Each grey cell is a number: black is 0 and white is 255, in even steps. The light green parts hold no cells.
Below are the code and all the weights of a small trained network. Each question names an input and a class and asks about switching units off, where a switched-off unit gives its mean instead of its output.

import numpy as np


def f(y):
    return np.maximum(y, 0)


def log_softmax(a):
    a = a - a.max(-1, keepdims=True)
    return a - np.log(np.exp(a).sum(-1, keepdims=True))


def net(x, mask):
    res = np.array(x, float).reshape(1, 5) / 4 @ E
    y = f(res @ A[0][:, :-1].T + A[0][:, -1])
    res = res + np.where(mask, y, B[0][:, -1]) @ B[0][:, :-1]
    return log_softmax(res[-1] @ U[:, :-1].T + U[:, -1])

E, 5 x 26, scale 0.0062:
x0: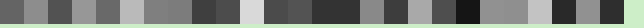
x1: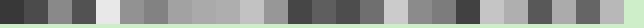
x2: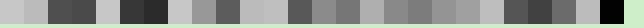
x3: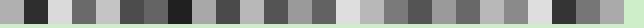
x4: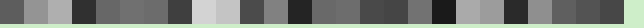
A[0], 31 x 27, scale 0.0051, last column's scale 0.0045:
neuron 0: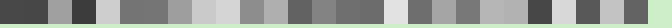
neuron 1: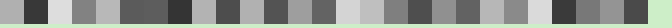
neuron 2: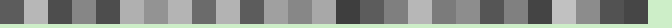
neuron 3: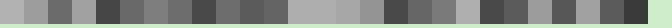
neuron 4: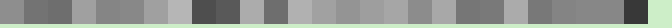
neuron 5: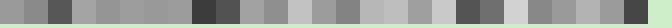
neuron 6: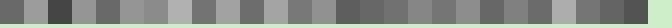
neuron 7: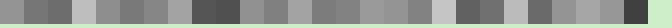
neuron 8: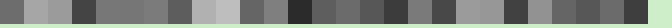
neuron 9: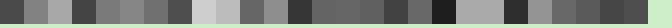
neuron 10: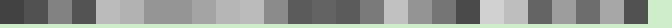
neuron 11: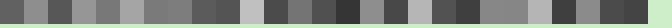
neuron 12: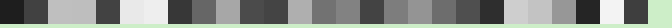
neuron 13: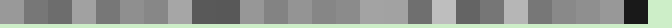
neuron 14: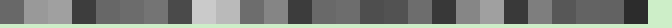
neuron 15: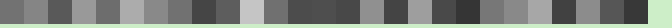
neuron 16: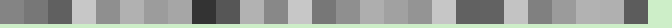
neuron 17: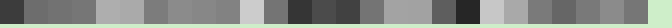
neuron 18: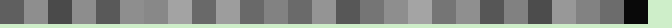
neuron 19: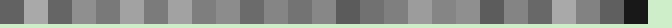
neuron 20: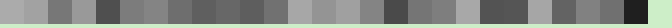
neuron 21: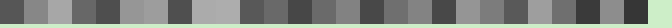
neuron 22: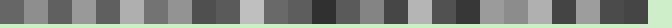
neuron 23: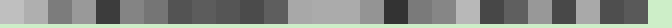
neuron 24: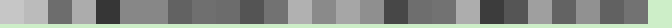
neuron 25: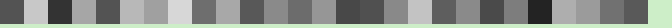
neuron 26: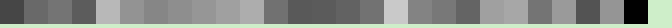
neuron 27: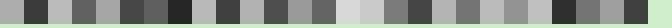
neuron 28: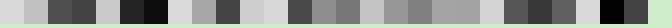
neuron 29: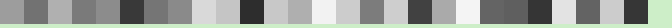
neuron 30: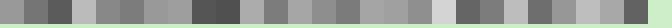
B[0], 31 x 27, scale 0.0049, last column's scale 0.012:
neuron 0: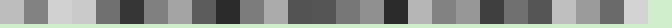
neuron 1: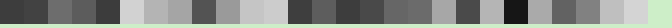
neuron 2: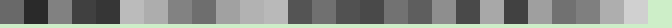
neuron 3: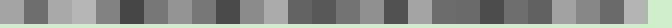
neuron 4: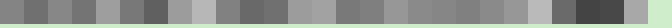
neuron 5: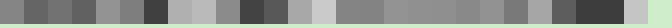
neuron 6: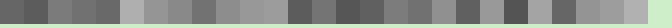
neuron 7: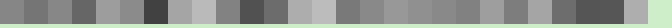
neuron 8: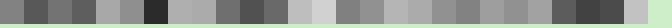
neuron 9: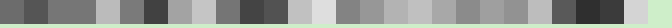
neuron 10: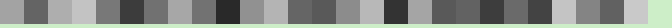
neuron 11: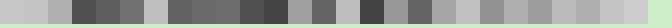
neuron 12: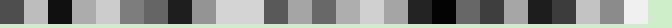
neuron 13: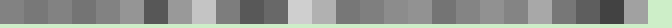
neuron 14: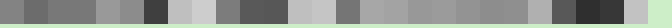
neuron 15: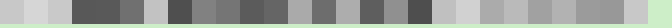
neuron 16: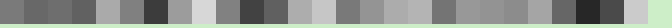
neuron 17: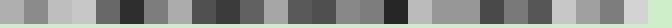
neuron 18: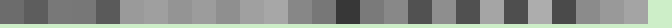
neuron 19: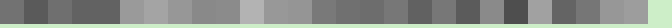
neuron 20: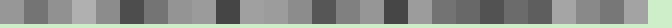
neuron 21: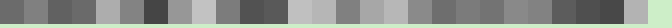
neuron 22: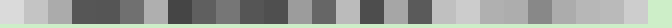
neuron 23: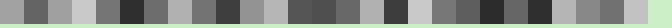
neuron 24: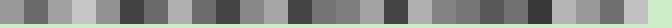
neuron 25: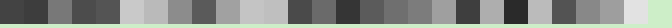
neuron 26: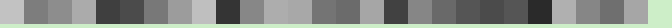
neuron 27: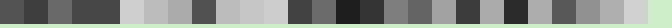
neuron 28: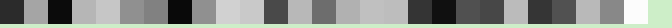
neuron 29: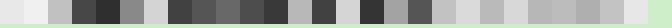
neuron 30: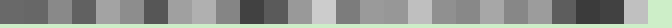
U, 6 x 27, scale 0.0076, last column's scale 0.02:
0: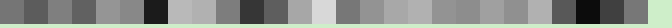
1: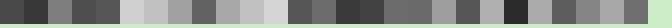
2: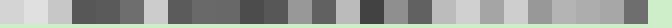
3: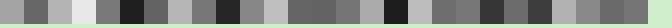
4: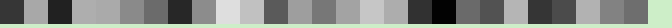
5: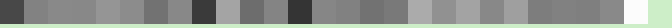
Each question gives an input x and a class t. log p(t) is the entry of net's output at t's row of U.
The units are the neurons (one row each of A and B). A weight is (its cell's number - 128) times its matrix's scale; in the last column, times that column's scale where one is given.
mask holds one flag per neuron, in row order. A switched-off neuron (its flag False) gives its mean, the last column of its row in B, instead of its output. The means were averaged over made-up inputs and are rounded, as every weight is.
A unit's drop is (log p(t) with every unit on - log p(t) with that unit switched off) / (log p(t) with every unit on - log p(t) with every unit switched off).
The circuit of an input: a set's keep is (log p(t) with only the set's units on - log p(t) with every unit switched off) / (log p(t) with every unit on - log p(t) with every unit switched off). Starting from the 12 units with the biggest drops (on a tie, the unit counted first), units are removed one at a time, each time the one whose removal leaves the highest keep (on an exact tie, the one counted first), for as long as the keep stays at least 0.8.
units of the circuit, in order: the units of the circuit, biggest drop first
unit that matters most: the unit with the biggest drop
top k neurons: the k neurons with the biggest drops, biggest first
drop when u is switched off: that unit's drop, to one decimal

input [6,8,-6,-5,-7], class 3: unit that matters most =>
neuron 17
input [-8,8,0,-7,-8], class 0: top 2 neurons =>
neuron 16; neuron 5
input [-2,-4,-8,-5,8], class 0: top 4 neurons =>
neuron 28; neuron 9; neuron 8; neuron 14
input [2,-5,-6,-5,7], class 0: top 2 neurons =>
neuron 28; neuron 9
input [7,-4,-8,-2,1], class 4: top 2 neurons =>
neuron 12; neuron 29
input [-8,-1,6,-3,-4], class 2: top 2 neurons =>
neuron 29; neuron 12
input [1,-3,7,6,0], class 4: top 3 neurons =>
neuron 28; neuron 25; neuron 2
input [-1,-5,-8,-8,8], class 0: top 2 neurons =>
neuron 21; neuron 9
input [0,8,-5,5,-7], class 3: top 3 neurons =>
neuron 10; neuron 0; neuron 17
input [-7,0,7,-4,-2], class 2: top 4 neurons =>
neuron 29; neuron 12; neuron 0; neuron 21
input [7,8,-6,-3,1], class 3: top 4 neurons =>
neuron 10; neuron 17; neuron 29; neuron 26
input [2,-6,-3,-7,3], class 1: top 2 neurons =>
neuron 25; neuron 2
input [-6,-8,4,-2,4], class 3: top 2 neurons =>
neuron 23; neuron 24
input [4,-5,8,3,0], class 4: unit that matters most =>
neuron 28
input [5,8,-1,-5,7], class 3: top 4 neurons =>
neuron 17; neuron 10; neuron 26; neuron 0
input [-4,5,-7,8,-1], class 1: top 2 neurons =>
neuron 1; neuron 27
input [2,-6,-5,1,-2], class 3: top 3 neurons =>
neuron 28; neuron 23; neuron 24
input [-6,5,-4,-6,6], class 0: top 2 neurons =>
neuron 9; neuron 21
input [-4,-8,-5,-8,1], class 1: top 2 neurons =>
neuron 25; neuron 2
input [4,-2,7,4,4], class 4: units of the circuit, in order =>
neuron 28
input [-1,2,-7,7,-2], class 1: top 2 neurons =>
neuron 1; neuron 27
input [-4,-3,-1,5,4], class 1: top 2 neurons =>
neuron 27; neuron 1
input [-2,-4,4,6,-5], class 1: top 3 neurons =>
neuron 27; neuron 1; neuron 9
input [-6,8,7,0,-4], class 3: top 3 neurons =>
neuron 0; neuron 12; neuron 10
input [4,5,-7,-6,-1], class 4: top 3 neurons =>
neuron 12; neuron 1; neuron 27
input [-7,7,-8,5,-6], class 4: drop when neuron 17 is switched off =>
0.2
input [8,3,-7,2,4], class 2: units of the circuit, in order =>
neuron 15
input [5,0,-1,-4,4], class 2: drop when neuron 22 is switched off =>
0.4
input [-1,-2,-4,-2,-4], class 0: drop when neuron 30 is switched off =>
0.3
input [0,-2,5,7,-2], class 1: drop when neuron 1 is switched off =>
0.2
